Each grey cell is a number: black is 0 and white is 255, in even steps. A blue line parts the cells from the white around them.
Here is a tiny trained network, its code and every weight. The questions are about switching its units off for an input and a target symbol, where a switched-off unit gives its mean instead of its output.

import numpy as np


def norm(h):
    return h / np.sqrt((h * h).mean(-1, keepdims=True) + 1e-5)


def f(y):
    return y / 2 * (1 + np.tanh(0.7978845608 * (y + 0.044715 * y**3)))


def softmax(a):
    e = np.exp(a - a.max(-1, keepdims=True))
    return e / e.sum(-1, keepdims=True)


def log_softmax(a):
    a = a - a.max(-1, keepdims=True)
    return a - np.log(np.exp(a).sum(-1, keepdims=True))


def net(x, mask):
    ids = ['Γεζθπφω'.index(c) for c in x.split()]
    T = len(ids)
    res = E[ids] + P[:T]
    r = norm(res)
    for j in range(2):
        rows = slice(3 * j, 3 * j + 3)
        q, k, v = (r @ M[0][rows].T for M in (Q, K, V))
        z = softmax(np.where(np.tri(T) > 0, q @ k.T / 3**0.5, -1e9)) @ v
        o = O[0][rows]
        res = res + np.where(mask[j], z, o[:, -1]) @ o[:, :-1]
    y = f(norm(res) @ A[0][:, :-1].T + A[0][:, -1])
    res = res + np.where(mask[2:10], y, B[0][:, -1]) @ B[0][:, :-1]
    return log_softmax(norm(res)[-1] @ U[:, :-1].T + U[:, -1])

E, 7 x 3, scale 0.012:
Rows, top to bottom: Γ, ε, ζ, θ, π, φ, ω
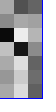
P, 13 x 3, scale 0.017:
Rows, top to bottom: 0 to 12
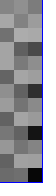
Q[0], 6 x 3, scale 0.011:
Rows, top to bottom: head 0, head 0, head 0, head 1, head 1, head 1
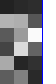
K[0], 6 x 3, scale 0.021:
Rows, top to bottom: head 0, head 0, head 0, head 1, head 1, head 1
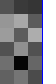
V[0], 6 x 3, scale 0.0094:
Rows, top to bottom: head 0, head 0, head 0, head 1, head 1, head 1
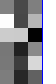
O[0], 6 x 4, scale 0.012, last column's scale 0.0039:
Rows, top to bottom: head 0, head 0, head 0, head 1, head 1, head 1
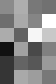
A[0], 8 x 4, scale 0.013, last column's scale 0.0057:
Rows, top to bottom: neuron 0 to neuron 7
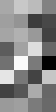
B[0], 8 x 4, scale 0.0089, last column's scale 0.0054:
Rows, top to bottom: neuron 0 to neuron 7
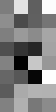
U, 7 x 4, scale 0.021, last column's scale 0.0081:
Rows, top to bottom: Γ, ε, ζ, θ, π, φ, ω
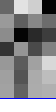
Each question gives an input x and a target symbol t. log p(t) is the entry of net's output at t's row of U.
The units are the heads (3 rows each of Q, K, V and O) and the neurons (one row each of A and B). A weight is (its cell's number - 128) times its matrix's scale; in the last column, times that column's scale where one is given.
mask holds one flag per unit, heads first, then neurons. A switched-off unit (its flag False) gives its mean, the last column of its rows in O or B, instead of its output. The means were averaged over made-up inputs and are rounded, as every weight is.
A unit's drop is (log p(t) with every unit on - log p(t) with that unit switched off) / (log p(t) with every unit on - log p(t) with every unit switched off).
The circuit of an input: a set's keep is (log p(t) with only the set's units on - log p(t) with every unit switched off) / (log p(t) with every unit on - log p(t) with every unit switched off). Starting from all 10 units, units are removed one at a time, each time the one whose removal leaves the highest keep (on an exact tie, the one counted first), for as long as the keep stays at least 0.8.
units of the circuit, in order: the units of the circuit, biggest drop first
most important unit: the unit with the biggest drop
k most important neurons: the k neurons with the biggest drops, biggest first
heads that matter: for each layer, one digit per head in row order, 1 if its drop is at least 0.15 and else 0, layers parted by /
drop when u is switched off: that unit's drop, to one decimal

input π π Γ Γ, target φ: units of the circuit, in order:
[head 0]
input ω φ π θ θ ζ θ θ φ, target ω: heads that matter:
01
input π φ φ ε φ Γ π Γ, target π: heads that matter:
10
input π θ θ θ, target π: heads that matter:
11
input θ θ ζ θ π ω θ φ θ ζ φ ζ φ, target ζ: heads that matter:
00
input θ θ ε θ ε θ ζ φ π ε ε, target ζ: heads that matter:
01
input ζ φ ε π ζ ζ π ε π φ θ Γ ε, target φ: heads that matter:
10
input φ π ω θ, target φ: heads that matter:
11
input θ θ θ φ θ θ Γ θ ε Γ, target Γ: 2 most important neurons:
[neuron 5; neuron 6]
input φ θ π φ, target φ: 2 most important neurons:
[neuron 5; neuron 3]
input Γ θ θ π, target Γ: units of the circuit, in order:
[head 0; head 1; neuron 0]
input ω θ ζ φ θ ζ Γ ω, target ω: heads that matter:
10
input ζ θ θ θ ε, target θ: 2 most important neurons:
[neuron 5; neuron 0]
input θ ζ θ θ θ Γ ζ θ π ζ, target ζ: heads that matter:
11
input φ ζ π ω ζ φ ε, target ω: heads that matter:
10
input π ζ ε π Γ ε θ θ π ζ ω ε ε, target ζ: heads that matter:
00
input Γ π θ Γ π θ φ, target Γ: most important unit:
head 0
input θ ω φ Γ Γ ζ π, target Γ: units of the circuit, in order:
[head 0; head 1]
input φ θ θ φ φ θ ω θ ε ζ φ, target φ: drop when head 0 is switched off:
0.3
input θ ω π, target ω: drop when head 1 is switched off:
1.0
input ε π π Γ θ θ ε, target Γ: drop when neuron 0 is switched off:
0.2
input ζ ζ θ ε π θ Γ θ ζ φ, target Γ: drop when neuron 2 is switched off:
0.0
